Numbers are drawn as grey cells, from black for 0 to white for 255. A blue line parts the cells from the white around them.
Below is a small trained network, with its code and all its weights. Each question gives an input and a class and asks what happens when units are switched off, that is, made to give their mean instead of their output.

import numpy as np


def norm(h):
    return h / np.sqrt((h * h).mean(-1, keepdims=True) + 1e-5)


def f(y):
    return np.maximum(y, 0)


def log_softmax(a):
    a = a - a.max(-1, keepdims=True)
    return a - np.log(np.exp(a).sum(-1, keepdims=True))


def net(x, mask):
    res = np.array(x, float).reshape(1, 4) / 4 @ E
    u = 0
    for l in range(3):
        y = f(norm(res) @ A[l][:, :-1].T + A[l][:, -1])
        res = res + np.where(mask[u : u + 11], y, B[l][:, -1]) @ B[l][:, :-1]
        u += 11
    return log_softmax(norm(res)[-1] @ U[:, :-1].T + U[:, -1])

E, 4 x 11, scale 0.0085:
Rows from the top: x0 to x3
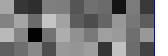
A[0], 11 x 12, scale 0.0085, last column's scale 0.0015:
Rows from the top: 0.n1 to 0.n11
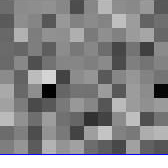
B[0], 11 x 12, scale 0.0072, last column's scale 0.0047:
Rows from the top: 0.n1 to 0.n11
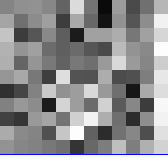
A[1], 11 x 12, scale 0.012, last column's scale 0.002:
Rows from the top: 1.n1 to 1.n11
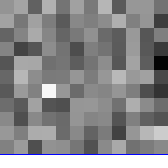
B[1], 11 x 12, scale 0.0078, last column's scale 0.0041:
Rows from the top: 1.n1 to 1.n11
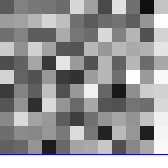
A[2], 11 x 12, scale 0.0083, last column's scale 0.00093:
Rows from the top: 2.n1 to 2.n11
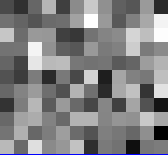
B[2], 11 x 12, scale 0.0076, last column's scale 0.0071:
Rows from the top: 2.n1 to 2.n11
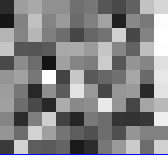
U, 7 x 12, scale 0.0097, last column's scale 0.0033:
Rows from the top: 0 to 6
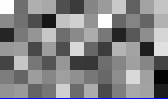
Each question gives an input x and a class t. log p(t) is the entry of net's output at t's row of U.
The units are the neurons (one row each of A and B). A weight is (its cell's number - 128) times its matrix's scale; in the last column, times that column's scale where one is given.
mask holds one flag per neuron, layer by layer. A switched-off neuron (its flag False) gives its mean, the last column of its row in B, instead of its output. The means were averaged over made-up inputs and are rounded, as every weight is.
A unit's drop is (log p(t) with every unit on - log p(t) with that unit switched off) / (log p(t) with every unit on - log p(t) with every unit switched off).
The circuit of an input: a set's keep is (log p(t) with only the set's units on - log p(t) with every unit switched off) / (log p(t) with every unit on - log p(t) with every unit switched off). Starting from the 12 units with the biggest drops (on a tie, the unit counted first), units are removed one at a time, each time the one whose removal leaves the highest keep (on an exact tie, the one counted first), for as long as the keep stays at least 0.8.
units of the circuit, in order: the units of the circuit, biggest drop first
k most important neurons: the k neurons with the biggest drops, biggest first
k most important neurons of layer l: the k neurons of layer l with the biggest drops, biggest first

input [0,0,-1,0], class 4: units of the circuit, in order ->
2.n11
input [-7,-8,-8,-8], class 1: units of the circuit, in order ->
2.n4, 2.n5
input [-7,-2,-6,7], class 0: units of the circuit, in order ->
1.n6, 2.n4
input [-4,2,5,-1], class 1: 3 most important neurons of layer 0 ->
0.n8, 0.n4, 0.n10
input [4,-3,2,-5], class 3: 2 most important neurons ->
1.n1, 0.n3
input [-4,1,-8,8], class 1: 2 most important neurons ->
2.n8, 0.n6
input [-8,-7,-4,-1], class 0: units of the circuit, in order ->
1.n6, 2.n3
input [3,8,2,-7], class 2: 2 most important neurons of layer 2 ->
2.n1, 2.n2
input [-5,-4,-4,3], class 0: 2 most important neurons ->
1.n6, 0.n9
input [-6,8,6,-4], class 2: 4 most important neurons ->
1.n11, 0.n4, 1.n7, 0.n6
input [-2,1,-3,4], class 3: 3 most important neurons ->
0.n2, 2.n7, 0.n3
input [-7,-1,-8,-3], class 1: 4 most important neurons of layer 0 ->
0.n6, 0.n4, 0.n5, 0.n11
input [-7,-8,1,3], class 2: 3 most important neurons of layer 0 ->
0.n4, 0.n11, 0.n5
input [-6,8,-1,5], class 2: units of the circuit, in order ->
1.n7
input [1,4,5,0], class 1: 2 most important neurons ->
0.n8, 1.n7
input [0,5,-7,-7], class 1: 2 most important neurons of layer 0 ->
0.n6, 0.n2
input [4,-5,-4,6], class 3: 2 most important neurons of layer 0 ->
0.n4, 0.n9
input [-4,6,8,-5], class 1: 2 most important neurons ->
1.n11, 0.n10
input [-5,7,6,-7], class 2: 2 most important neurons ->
1.n11, 0.n4
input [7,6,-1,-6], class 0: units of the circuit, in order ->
1.n4
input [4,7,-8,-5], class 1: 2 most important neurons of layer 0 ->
0.n6, 0.n7
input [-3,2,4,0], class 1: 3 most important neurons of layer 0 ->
0.n8, 0.n4, 0.n9
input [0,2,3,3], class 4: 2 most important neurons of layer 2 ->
2.n11, 2.n4
